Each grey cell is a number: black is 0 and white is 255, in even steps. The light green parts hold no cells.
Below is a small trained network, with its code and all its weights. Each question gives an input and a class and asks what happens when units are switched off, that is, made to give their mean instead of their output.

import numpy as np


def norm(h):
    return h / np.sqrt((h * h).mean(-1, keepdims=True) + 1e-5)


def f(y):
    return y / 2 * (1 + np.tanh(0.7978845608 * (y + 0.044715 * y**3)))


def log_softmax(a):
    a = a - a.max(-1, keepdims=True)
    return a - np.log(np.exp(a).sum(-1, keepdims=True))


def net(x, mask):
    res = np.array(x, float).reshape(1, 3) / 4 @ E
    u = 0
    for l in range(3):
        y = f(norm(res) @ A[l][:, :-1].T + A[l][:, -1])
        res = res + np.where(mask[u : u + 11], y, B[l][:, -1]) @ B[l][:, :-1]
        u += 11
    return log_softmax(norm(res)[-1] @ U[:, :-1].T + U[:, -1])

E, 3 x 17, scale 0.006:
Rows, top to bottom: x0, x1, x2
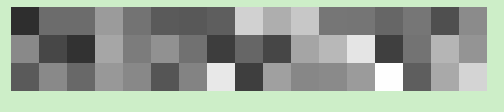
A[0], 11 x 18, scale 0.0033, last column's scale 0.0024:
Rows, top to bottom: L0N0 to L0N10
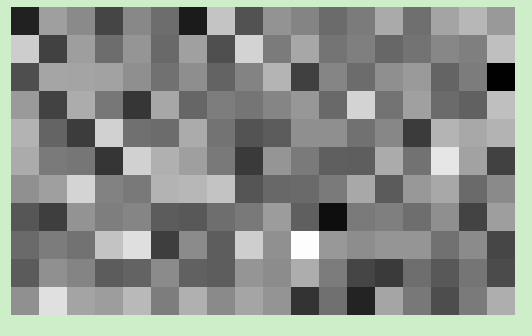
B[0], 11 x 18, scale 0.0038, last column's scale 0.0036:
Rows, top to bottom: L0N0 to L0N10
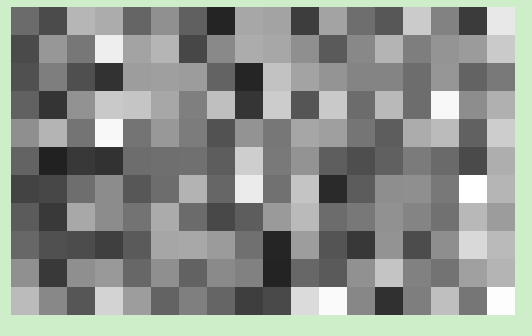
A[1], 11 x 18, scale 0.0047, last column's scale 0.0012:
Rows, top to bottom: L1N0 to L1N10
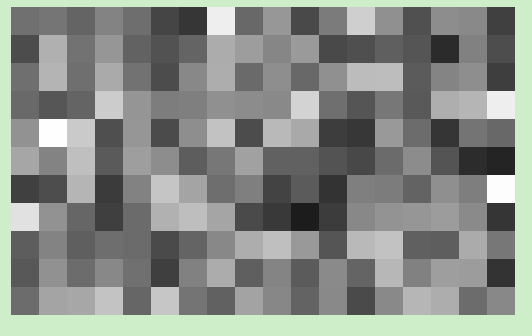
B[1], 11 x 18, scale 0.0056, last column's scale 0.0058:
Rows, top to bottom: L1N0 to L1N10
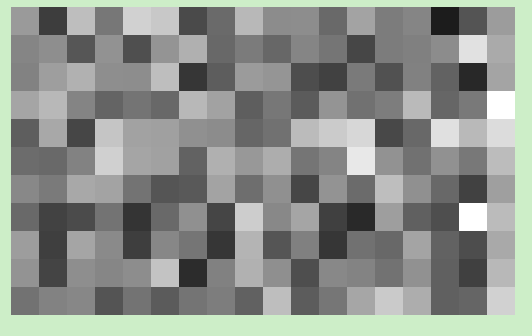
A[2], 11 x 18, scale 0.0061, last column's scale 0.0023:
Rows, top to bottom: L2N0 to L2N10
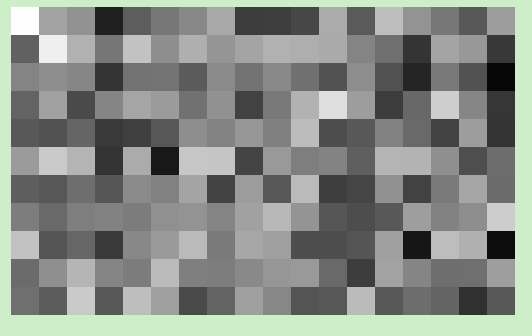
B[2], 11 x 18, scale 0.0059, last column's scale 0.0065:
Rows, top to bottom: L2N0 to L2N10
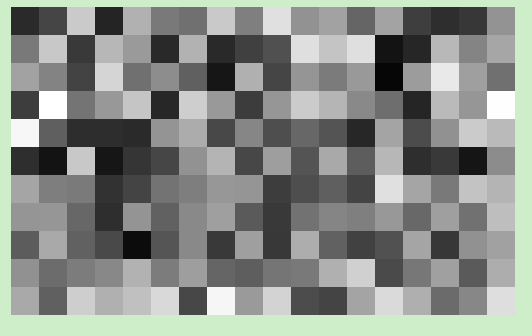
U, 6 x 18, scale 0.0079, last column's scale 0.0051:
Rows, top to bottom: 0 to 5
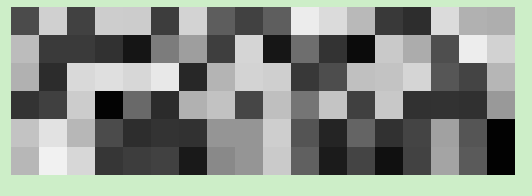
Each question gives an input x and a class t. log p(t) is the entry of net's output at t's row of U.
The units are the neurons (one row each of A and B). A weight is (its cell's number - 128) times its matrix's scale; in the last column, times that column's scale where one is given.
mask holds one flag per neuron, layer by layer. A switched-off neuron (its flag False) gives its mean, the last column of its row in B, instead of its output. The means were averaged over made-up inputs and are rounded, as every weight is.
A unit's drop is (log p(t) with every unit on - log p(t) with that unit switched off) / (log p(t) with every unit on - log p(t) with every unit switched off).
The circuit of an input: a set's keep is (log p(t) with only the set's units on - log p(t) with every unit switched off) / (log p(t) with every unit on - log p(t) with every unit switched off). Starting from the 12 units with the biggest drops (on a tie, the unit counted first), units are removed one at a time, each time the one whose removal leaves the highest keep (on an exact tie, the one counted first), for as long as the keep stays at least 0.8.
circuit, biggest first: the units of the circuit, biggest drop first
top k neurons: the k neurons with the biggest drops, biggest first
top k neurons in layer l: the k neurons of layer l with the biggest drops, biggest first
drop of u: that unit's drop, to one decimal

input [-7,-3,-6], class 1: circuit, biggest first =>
L1N7
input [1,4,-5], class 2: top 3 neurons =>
L0N10; L1N4; L1N1
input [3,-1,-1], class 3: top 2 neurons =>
L1N3; L1N6
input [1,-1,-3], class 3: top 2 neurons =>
L0N1; L0N0
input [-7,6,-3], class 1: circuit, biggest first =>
L1N7; L0N10
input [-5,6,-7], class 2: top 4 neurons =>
L0N10; L1N4; L1N1; L2N1
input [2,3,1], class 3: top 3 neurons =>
L1N3; L1N4; L0N10
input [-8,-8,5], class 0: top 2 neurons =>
L1N4; L0N10
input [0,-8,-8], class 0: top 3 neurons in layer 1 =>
L1N4; L1N9; L1N8
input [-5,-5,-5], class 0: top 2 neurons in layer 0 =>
L0N0; L0N8
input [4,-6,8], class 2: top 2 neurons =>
L1N9; L1N8
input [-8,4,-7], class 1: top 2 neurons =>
L1N7; L0N0
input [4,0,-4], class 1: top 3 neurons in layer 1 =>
L1N1; L1N9; L1N2
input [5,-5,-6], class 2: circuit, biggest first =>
L1N5
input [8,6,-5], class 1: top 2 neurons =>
L1N4; L0N10
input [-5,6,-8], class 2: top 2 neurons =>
L0N10; L1N4
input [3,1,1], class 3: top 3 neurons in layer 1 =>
L1N3; L1N7; L1N6
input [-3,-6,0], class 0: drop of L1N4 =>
0.1
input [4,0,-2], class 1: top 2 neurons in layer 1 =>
L1N1; L1N8
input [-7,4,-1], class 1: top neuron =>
L1N7
